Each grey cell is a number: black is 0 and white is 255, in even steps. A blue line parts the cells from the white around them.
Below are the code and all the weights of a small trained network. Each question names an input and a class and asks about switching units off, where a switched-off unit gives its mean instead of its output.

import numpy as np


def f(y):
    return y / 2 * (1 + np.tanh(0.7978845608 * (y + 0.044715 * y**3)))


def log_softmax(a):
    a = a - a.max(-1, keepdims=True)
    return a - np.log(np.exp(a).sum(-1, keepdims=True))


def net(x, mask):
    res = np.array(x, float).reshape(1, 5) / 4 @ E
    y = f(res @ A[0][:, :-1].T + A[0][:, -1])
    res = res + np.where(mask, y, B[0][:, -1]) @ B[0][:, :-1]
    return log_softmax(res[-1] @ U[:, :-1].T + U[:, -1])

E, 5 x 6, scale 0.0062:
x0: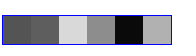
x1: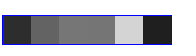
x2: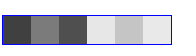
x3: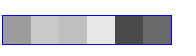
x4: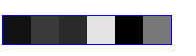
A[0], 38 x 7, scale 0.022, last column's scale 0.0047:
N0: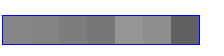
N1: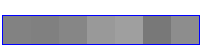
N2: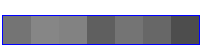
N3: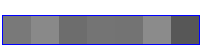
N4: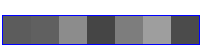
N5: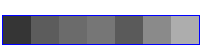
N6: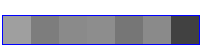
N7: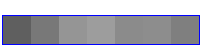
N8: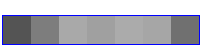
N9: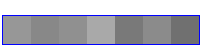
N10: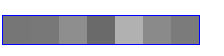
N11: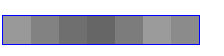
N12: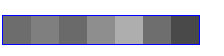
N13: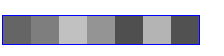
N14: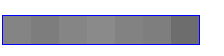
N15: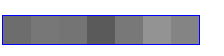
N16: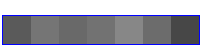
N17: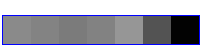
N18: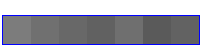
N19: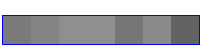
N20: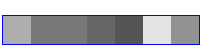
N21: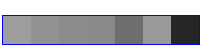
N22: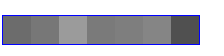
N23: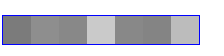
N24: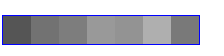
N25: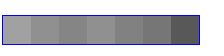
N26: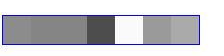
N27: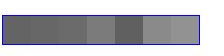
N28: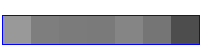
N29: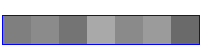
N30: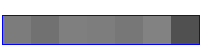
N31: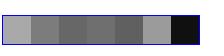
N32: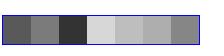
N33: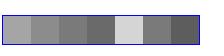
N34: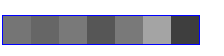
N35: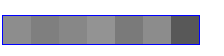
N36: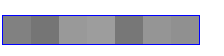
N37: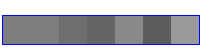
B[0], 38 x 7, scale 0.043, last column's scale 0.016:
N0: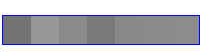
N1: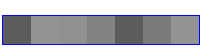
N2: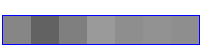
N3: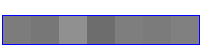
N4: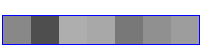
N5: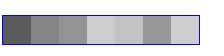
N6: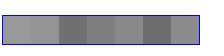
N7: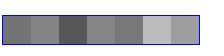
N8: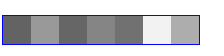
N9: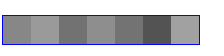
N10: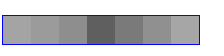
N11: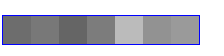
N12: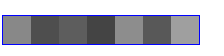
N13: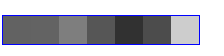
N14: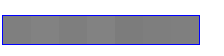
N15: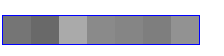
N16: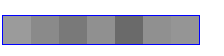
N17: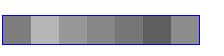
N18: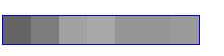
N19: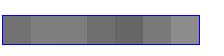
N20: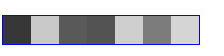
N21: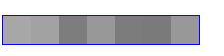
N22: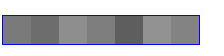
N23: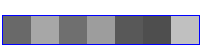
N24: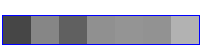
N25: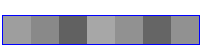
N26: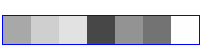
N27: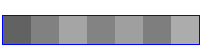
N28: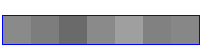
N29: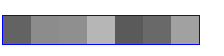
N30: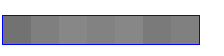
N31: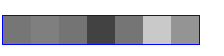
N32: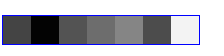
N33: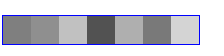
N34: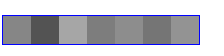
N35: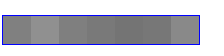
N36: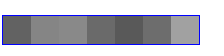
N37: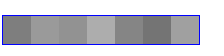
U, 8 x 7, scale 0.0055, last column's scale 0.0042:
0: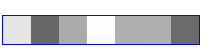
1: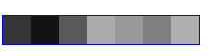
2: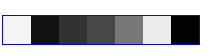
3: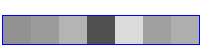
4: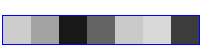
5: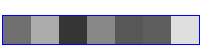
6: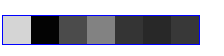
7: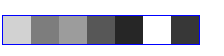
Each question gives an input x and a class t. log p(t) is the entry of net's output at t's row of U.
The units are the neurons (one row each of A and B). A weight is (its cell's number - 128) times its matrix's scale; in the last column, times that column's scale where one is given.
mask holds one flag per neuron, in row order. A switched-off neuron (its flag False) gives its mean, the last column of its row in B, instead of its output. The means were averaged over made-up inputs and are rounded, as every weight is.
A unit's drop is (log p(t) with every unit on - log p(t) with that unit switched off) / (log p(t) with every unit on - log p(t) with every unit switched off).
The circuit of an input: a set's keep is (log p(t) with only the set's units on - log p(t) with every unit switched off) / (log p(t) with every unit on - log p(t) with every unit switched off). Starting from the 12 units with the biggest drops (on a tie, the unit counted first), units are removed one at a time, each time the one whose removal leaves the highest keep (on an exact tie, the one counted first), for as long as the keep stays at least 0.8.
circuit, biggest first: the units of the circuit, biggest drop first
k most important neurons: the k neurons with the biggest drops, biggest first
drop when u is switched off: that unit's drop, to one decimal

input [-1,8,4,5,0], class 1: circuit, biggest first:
(N32)
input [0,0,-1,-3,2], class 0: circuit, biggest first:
(N32, N13, N20, N26)
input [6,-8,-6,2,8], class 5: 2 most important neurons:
(N13, N32)
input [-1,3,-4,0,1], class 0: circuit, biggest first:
(N32, N20, N26, N13)
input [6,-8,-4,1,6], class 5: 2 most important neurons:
(N13, N32)
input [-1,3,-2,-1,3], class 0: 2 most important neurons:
(N32, N13)
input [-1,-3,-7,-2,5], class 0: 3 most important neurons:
(N32, N26, N13)
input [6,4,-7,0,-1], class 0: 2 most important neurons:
(N32, N20)
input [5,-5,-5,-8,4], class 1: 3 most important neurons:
(N26, N33, N4)
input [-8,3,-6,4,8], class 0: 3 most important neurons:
(N32, N13, N20)
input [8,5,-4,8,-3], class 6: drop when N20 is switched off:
0.1
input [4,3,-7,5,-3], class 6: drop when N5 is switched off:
0.2
